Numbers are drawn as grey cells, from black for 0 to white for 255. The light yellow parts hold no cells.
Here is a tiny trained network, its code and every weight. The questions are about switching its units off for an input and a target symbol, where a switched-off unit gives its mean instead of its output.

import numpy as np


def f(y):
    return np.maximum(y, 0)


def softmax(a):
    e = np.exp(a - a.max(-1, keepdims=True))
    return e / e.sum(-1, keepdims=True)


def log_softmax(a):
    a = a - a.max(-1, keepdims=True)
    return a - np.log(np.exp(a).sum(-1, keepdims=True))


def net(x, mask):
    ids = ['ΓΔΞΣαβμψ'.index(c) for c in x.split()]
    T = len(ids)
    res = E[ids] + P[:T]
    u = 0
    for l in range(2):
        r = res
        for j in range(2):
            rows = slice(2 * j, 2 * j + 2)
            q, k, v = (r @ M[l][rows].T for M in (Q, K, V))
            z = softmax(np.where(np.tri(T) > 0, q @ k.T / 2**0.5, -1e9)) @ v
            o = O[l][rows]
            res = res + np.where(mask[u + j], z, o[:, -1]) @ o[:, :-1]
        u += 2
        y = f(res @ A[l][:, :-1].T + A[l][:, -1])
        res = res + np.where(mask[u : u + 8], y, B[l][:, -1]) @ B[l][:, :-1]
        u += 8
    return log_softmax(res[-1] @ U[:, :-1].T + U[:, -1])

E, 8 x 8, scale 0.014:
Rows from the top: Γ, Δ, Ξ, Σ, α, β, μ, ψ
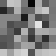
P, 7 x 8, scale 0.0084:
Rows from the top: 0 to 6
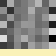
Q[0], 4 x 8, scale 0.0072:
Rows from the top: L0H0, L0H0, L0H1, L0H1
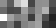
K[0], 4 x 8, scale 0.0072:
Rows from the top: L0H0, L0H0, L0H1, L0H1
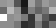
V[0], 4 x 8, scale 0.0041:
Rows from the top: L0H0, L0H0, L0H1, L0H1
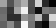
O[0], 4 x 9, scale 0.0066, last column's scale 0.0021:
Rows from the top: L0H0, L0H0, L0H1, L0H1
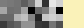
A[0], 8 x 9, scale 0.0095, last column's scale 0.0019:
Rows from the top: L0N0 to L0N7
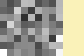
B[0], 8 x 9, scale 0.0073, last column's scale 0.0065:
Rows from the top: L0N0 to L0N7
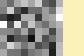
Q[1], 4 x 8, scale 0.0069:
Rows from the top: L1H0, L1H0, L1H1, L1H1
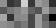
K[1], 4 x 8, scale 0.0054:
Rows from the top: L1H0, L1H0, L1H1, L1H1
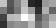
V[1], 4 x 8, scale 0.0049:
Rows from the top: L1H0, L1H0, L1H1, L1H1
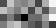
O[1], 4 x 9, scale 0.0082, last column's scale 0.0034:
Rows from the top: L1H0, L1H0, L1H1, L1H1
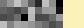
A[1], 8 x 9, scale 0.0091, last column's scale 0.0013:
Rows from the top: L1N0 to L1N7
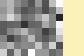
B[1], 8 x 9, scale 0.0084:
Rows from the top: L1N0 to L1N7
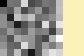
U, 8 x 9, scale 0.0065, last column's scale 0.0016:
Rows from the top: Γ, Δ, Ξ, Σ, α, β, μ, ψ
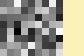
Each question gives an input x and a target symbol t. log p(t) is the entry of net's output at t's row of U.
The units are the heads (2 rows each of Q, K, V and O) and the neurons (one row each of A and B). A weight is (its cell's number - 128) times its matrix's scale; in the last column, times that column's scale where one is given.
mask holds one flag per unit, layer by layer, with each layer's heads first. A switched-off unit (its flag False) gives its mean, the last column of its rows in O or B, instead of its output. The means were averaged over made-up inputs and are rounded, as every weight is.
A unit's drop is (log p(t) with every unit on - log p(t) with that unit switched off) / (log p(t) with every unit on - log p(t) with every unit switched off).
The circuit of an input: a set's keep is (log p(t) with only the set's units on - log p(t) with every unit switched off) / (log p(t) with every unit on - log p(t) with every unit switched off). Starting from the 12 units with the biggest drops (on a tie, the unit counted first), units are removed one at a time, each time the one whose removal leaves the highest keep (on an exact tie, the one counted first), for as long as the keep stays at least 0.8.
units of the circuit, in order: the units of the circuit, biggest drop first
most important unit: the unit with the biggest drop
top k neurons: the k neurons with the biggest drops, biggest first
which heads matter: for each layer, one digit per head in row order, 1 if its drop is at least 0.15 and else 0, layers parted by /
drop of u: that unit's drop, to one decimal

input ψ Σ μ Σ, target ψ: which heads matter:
01 / 01
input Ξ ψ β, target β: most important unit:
L0N2
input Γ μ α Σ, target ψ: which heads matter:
00 / 01
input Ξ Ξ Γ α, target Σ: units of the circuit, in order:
L0N5, L1H0, L1N7
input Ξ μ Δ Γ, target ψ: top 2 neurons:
L0N0, L1N2
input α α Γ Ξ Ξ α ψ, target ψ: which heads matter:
01 / 01
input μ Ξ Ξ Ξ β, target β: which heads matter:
00 / 00
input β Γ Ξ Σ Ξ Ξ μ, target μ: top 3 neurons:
L0N6, L1N4, L0N3
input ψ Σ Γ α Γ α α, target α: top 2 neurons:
L1N5, L0N3
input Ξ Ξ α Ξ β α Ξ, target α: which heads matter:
10 / 01
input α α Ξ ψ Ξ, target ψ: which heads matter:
11 / 01
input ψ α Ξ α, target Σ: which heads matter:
00 / 10
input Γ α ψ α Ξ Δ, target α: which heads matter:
00 / 00
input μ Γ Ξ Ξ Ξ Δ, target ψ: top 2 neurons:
L0N0, L0N6
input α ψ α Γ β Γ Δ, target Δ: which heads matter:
01 / 00
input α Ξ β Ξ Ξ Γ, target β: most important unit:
L0N5
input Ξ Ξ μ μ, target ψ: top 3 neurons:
L0N0, L1N7, L0N6
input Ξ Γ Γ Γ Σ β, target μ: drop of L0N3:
0.2
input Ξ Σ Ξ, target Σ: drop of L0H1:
-0.2
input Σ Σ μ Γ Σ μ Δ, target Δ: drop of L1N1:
0.0
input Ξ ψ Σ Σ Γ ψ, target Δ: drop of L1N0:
0.1
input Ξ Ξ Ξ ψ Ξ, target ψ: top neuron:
L0N5
